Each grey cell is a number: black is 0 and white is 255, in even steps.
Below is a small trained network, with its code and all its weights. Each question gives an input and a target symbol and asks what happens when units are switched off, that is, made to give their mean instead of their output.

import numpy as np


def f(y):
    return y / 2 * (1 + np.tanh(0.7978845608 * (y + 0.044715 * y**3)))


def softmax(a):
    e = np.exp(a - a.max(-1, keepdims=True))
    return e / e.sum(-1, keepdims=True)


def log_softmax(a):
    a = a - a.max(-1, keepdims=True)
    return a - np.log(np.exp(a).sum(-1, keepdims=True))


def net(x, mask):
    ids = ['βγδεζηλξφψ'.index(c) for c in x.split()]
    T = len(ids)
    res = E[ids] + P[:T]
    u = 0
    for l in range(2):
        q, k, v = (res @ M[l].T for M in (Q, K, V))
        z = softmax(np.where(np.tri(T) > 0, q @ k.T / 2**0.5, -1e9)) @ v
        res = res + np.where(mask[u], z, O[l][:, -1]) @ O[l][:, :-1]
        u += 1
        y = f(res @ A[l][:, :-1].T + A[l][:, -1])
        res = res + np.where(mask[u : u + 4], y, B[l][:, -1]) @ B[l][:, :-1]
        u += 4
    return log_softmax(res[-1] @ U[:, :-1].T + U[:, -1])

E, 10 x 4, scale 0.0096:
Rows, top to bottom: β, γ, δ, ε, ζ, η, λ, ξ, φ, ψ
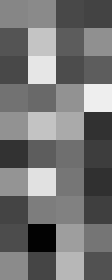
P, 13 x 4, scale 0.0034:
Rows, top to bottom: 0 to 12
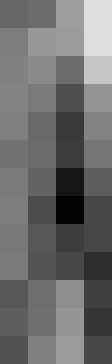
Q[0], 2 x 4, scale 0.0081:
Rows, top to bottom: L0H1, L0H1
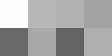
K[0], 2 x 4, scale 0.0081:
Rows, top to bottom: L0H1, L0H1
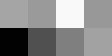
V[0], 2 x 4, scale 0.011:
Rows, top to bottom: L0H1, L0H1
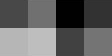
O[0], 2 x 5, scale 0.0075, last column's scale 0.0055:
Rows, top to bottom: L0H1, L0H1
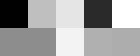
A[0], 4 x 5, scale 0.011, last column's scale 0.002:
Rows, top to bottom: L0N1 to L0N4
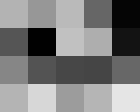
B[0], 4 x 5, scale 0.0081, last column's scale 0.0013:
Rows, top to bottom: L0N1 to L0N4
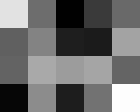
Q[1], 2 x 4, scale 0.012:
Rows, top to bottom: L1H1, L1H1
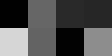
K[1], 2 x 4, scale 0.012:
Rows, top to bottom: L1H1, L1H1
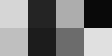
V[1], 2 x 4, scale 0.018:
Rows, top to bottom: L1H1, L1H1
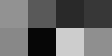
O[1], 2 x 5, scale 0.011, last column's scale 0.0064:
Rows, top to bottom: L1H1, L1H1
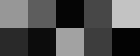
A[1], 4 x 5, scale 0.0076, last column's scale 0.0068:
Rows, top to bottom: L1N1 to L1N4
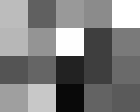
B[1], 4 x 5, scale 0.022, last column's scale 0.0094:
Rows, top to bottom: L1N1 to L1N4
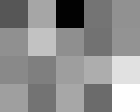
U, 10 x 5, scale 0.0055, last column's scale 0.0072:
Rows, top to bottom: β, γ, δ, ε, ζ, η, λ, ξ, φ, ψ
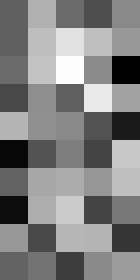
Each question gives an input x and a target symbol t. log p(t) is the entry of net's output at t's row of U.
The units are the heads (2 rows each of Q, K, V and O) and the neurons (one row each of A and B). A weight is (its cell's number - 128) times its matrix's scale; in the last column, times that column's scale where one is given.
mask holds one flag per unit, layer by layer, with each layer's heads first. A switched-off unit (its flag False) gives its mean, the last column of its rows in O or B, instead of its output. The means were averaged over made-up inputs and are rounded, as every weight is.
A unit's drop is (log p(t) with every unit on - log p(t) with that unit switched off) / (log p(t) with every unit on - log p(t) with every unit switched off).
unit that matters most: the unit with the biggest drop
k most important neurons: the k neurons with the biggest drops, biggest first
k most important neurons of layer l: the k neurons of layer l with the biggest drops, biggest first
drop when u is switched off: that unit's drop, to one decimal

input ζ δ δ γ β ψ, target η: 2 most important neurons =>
(L0N2, L0N4)
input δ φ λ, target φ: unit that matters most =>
L0N2
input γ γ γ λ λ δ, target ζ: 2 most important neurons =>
(L1N4, L0N1)
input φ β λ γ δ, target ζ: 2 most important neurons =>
(L1N4, L1N3)
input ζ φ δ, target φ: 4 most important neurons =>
(L0N2, L1N3, L1N4, L0N4)
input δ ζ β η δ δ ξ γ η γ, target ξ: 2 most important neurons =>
(L1N3, L0N4)
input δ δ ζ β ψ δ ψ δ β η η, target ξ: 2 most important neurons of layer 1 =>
(L1N2, L1N3)
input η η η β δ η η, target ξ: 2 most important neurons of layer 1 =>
(L1N3, L1N2)
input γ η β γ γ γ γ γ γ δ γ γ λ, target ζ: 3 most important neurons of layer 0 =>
(L0N1, L0N4, L0N3)
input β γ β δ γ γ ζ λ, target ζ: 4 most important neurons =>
(L0N1, L1N4, L1N3, L0N4)
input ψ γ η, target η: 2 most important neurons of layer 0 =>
(L0N4, L0N1)
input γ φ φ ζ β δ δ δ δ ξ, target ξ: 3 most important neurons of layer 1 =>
(L1N3, L1N2, L1N4)
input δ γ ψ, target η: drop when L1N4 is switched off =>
0.0
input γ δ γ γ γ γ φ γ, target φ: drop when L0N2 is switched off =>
1.4
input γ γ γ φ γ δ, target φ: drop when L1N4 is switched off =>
0.3
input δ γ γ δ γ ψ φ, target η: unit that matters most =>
L1H1
